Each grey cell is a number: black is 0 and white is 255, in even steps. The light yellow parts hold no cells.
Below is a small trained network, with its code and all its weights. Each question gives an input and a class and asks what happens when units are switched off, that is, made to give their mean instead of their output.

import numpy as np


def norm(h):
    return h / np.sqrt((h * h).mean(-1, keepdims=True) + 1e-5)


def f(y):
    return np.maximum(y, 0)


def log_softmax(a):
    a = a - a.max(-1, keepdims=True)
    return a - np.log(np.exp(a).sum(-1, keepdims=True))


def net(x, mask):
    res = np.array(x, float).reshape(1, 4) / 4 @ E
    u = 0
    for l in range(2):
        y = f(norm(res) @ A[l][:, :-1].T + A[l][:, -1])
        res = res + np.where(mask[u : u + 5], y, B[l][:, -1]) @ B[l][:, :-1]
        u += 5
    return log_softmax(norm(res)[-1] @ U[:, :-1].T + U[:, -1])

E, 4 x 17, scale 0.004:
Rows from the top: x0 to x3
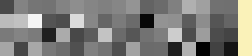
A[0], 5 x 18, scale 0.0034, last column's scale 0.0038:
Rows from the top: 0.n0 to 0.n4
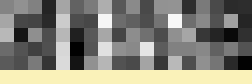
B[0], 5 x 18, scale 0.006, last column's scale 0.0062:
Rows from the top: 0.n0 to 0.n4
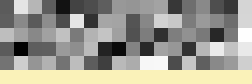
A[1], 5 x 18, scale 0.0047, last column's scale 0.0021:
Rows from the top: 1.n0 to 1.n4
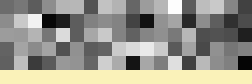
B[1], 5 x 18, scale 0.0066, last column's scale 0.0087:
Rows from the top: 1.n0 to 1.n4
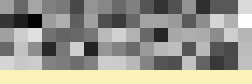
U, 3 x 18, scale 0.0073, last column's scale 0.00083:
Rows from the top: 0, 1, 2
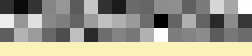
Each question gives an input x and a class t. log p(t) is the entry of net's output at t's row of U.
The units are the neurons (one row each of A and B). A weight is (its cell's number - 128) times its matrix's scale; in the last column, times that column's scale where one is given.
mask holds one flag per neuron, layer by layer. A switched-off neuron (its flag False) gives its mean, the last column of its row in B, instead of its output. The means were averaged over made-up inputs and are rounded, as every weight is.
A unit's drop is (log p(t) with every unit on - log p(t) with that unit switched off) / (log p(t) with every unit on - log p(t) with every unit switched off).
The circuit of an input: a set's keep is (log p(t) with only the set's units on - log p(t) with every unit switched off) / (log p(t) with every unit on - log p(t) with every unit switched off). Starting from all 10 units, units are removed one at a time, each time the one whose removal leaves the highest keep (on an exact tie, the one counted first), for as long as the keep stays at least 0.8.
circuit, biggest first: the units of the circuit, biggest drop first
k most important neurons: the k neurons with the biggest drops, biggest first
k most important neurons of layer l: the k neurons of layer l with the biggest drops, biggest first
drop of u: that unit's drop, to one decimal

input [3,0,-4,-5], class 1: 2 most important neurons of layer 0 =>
[0.n4; 0.n0]
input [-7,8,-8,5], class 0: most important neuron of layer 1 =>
[1.n4]
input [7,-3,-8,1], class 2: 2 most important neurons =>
[0.n3; 1.n3]
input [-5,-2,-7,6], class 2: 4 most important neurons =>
[0.n2; 1.n3; 0.n3; 1.n0]
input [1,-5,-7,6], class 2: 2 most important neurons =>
[0.n3; 0.n2]
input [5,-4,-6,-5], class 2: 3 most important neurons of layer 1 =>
[1.n1; 1.n3; 1.n2]
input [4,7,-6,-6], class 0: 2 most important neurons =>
[0.n4; 0.n1]
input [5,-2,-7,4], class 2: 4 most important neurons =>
[0.n2; 0.n3; 1.n3; 1.n1]
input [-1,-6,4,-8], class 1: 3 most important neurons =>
[1.n4; 1.n1; 1.n0]
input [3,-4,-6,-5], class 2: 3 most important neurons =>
[0.n3; 0.n2; 1.n1]
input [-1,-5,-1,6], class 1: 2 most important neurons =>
[0.n2; 1.n1]
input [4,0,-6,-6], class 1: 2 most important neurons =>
[1.n1; 0.n4]
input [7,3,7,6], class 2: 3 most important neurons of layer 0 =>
[0.n0; 0.n4; 0.n1]
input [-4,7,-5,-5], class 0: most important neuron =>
[0.n4]
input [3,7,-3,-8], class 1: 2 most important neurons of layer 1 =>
[1.n4; 1.n0]
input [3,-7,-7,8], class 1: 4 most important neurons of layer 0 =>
[0.n4; 0.n3; 0.n1; 0.n0]
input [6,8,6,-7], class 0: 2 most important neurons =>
[1.n1; 0.n4]
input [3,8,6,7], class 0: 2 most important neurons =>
[1.n1; 1.n4]
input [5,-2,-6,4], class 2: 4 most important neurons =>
[0.n2; 0.n3; 1.n3; 1.n1]
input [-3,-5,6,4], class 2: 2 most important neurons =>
[0.n4; 1.n1]
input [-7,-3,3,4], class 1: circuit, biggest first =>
[0.n2]
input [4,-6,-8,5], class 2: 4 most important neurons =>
[0.n3; 1.n3; 1.n1; 0.n2]
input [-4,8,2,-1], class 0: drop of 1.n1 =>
0.3
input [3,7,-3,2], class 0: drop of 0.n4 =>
0.2
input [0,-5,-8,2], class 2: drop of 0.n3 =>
0.9
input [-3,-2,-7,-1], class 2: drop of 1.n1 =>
0.1
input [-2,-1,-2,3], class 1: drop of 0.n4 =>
0.0
